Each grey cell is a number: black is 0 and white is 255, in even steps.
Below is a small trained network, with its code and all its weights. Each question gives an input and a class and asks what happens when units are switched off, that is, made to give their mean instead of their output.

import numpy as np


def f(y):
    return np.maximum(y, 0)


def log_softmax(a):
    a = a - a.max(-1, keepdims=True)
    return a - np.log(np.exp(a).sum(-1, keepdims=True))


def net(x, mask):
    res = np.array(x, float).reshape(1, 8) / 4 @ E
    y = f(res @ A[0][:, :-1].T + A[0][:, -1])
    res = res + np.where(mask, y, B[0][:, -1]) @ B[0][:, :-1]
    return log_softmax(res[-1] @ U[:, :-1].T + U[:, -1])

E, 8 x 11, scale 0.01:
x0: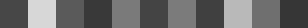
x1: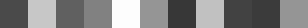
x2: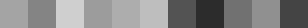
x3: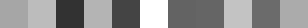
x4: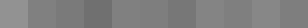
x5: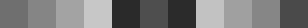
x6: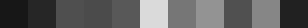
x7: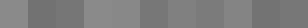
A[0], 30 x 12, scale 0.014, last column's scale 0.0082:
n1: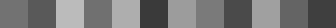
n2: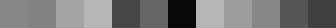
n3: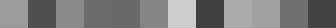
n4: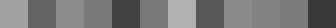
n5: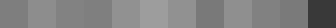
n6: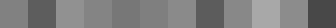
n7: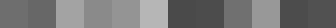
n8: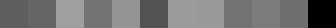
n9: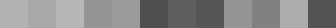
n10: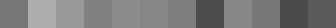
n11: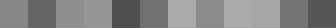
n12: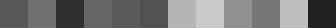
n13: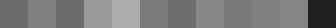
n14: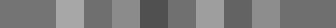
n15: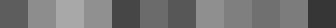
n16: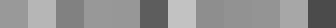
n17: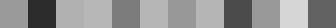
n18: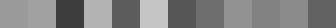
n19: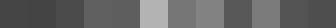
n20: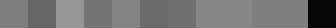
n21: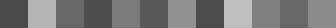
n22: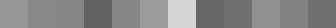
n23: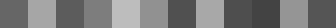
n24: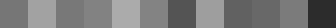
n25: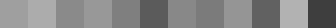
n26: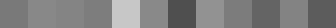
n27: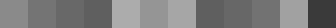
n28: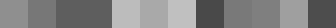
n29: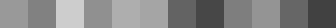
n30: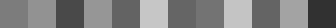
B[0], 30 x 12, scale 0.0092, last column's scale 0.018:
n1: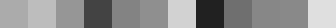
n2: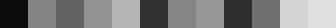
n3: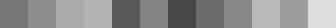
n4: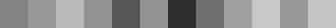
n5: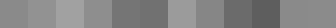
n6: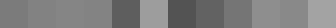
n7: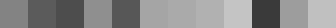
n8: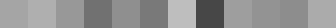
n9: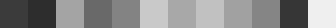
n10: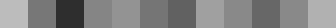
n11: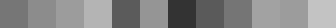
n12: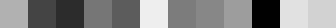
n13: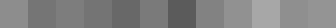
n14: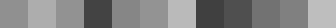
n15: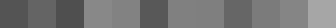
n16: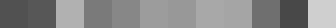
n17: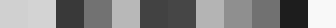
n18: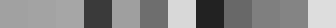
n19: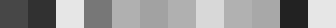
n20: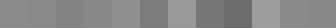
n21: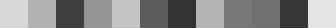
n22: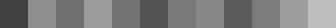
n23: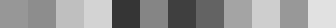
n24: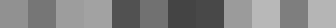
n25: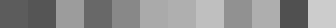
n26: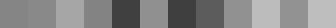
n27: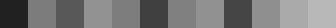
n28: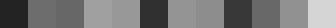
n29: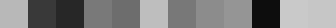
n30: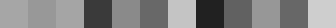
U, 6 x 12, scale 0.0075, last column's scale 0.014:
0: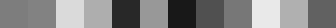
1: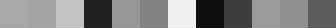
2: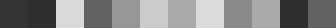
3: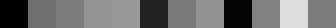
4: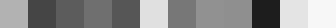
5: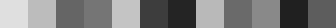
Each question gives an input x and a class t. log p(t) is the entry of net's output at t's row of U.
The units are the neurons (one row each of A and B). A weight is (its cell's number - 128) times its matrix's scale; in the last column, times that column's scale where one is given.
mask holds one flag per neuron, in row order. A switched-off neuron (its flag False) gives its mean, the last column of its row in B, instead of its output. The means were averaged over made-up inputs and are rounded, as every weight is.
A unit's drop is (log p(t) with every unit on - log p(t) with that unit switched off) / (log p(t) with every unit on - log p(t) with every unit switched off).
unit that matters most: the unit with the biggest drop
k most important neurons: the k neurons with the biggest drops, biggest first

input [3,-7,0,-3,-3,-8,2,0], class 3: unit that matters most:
n28
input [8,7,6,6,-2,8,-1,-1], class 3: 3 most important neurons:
[n2; n17; n15]
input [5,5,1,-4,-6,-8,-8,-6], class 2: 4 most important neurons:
[n9; n16; n25; n2]
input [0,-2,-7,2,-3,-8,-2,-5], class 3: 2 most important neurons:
[n28; n27]
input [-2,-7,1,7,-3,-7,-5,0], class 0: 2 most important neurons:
[n3; n4]
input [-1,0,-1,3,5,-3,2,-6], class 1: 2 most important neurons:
[n2; n9]
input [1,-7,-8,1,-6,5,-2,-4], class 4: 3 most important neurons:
[n12; n23; n26]
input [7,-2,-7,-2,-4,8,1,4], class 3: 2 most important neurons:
[n2; n17]
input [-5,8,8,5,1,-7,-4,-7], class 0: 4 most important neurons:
[n23; n26; n24; n12]
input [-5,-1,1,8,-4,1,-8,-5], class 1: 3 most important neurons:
[n18; n30; n19]
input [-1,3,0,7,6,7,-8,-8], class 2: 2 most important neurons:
[n9; n25]
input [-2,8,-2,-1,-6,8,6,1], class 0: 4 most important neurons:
[n23; n24; n26; n28]
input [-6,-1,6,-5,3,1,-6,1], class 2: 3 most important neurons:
[n9; n12; n21]
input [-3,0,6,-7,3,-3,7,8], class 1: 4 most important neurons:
[n1; n9; n14; n8]
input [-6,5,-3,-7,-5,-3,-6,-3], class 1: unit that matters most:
n1
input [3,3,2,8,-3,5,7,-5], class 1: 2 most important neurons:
[n18; n30]
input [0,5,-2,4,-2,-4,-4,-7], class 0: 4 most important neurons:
[n23; n19; n2; n1]
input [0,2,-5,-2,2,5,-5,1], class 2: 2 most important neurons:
[n25; n28]
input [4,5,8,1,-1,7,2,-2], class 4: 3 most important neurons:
[n7; n29; n28]
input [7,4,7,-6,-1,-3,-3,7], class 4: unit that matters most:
n29
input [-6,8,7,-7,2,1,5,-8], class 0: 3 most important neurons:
[n23; n26; n24]
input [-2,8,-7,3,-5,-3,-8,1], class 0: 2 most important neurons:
[n23; n19]
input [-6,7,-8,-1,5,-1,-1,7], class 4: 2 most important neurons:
[n12; n3]
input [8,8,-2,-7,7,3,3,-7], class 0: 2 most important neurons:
[n23; n17]
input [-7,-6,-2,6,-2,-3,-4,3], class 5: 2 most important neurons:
[n17; n23]
